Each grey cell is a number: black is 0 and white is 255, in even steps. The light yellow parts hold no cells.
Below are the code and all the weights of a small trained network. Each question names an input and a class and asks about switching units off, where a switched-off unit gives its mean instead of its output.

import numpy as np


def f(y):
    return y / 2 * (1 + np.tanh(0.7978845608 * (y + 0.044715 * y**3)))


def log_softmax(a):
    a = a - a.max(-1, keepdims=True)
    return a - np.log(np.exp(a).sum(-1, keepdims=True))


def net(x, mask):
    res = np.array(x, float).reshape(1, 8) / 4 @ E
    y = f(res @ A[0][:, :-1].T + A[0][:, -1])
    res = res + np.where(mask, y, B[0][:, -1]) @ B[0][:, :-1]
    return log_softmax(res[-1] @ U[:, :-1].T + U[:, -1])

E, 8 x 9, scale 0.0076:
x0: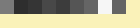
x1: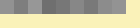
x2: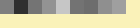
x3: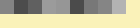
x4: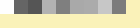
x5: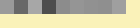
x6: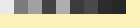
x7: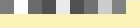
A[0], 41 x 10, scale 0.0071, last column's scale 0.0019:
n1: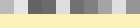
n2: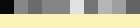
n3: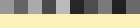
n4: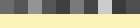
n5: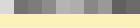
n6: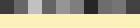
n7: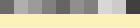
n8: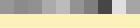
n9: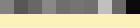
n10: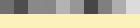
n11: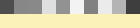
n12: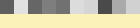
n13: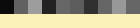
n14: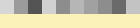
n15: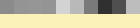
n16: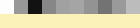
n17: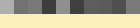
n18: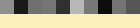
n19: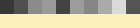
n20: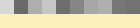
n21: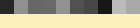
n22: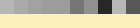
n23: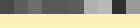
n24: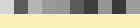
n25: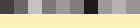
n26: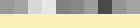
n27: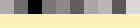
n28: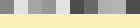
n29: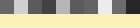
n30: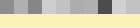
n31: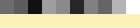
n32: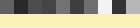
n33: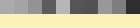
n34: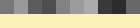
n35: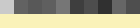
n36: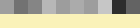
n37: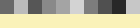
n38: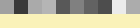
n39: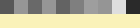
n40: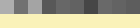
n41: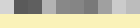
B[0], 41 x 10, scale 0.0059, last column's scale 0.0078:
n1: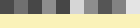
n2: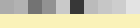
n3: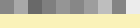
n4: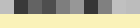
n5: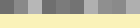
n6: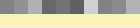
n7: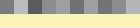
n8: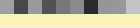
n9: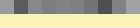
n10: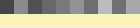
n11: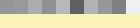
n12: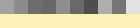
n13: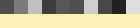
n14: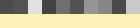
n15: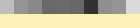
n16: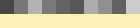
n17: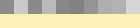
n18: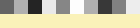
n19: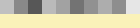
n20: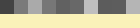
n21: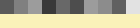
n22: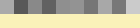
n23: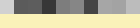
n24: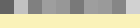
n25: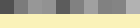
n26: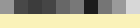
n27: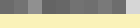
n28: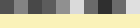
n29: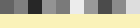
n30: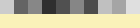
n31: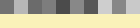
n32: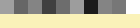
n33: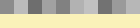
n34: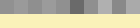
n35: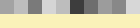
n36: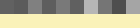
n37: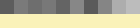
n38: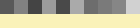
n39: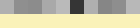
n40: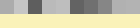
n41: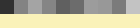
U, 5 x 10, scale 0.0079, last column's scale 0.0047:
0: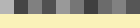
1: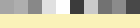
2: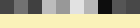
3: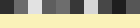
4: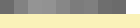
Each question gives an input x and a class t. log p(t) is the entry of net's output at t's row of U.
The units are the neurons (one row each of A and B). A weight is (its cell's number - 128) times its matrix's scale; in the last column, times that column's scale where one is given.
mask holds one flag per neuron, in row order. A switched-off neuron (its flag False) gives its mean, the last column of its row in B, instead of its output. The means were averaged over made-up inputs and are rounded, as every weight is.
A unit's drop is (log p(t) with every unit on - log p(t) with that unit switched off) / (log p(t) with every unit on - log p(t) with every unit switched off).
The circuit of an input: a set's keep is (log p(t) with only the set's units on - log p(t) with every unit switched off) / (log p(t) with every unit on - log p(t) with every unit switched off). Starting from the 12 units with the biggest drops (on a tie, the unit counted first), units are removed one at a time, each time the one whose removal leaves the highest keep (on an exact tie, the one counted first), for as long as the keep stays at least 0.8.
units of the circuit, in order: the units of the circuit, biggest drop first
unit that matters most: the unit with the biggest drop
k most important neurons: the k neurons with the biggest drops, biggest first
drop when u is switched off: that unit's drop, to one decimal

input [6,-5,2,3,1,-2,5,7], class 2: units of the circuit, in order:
n29; n1
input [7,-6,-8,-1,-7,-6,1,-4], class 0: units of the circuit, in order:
n23
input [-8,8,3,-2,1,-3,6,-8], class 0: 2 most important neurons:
n26; n15
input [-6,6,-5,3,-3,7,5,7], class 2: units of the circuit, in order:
n1; n28
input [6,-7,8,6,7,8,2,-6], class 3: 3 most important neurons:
n41; n20; n16
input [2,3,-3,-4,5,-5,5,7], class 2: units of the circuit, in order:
n29; n1
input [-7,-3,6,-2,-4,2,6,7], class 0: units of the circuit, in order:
n15; n8
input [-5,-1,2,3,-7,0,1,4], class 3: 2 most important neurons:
n21; n13
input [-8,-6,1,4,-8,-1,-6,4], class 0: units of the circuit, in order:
n30; n8
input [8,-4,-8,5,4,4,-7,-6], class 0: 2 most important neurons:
n32; n23
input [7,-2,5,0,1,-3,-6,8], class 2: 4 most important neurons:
n29; n1; n30; n28
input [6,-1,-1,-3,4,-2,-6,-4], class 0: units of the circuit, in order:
n23; n4
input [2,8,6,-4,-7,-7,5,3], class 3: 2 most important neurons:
n13; n21
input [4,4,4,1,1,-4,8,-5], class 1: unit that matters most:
n35
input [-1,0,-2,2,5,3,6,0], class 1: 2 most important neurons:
n35; n13
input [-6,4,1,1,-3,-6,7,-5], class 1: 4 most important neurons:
n35; n18; n32; n40
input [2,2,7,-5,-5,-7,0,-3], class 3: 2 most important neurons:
n13; n29
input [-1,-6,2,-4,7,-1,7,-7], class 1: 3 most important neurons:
n35; n18; n40
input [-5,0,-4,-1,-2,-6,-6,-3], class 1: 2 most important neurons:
n2; n32
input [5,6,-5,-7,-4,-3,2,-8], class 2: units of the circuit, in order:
n18
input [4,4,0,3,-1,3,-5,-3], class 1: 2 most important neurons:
n19; n2
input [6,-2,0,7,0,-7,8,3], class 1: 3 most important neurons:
n35; n17; n24
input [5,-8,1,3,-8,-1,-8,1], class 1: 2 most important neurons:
n2; n19
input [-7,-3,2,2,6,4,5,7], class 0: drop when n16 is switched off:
-0.1
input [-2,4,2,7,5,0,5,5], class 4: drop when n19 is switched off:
0.2
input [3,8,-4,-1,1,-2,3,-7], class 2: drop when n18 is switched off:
0.4
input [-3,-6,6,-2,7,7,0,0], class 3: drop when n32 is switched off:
0.0
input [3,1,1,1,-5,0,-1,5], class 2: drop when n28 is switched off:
0.1
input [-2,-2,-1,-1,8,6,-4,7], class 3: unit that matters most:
n14
